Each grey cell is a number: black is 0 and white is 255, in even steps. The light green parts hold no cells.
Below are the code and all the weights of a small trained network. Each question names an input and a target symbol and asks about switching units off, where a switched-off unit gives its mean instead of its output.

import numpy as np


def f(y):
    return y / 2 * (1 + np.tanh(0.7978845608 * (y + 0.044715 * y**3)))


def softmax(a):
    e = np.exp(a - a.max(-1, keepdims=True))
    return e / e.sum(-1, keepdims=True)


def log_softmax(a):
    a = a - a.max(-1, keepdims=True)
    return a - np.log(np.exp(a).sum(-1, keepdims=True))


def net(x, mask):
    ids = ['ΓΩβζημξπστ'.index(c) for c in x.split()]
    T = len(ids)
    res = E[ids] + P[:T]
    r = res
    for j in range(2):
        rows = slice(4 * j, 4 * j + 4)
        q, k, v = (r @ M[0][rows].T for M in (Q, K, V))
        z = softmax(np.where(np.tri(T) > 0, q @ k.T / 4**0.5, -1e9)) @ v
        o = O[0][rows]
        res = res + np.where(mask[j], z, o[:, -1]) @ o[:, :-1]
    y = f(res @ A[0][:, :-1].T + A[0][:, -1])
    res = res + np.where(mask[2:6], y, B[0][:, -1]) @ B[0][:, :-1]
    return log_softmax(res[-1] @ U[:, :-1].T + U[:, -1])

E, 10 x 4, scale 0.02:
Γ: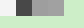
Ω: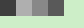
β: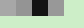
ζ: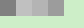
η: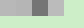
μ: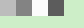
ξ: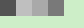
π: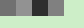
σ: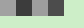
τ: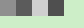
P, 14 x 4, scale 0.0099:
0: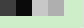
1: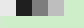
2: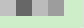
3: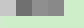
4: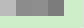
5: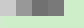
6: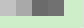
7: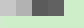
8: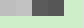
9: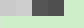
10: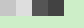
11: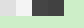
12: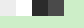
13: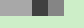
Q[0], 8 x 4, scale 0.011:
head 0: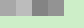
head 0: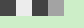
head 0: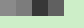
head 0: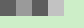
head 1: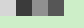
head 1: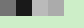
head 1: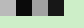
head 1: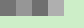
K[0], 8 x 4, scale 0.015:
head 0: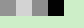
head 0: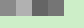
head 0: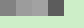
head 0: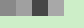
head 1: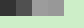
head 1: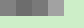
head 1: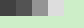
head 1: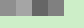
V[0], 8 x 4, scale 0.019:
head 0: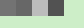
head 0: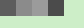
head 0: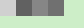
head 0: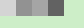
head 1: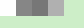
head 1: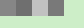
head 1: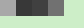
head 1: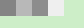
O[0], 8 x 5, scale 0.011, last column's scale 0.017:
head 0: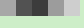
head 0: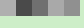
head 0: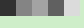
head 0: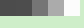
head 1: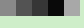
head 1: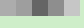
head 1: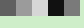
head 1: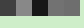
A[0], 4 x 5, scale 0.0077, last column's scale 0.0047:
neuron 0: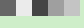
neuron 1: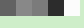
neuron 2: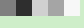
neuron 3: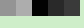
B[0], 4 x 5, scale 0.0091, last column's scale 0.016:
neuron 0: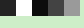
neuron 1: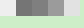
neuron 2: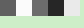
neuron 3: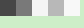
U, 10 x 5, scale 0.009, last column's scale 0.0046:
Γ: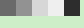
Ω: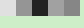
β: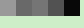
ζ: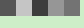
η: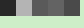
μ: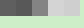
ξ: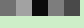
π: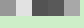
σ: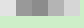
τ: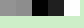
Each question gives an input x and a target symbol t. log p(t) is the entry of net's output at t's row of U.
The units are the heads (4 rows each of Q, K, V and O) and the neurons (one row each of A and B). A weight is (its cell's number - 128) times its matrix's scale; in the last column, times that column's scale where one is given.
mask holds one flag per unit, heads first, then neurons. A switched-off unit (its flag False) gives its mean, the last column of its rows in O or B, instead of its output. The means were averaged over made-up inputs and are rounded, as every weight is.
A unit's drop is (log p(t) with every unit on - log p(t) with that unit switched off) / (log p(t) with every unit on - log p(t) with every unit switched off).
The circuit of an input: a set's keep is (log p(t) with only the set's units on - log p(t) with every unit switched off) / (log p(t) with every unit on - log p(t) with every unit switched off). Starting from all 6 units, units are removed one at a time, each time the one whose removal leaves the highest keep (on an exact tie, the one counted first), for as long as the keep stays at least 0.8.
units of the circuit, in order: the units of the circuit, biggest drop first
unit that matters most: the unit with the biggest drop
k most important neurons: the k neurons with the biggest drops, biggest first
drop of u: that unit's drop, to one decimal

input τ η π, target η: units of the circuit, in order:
neuron 3; head 1
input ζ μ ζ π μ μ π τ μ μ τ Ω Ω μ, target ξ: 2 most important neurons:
neuron 3; neuron 0
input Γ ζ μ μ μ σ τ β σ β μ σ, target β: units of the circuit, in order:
head 1; neuron 3; neuron 1
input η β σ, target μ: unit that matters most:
head 1
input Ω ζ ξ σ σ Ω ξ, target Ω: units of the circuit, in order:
head 0; neuron 3
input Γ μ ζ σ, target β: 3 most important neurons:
neuron 3; neuron 1; neuron 2
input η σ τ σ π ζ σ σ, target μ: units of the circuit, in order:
neuron 3; head 1; neuron 2
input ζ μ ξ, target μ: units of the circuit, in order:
neuron 3; head 1; neuron 2
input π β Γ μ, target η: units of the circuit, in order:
neuron 2; head 0
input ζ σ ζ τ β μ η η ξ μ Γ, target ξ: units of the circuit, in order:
head 1; neuron 0
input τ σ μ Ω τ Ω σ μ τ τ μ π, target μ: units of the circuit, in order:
neuron 3; neuron 2
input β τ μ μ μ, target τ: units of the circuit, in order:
neuron 3; head 1
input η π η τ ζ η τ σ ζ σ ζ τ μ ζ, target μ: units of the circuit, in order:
head 1; neuron 2; neuron 3
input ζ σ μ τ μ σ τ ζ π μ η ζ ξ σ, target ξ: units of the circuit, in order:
head 1; neuron 0
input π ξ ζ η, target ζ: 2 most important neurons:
neuron 3; neuron 0
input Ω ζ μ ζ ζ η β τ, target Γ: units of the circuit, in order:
head 1
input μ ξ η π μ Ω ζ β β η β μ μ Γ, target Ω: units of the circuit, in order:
head 1; neuron 3
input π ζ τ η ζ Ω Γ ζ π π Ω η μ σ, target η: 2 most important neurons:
neuron 2; neuron 1
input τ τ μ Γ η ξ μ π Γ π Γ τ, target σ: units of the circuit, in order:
head 1; neuron 3
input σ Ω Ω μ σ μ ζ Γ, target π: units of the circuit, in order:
neuron 2; head 1; neuron 3
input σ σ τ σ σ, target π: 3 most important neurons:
neuron 2; neuron 3; neuron 1
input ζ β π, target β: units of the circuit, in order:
head 1; neuron 1; neuron 3; neuron 2
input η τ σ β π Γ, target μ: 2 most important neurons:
neuron 3; neuron 2
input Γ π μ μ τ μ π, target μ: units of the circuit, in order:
neuron 2
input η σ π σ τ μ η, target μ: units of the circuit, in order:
head 1; neuron 2; neuron 3
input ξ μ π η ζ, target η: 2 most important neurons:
neuron 3; neuron 0
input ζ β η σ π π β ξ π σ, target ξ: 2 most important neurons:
neuron 0; neuron 2
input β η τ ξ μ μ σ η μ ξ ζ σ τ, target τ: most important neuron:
neuron 3
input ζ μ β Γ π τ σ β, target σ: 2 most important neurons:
neuron 1; neuron 2
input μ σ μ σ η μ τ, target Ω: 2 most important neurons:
neuron 3; neuron 0
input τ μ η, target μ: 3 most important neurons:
neuron 3; neuron 2; neuron 1
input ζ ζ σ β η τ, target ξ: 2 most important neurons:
neuron 0; neuron 3
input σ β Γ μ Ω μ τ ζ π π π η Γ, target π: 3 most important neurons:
neuron 2; neuron 3; neuron 1
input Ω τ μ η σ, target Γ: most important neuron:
neuron 0
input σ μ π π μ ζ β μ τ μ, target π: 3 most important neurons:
neuron 2; neuron 3; neuron 1
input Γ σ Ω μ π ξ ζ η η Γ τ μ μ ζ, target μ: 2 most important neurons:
neuron 2; neuron 3
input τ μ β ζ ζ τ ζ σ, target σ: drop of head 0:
0.1
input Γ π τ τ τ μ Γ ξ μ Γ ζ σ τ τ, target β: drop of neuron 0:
0.0
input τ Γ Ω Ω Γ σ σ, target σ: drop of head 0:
0.2
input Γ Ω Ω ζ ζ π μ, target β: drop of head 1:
1.0
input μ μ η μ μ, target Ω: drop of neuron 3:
0.3
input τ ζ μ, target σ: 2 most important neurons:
neuron 3; neuron 0
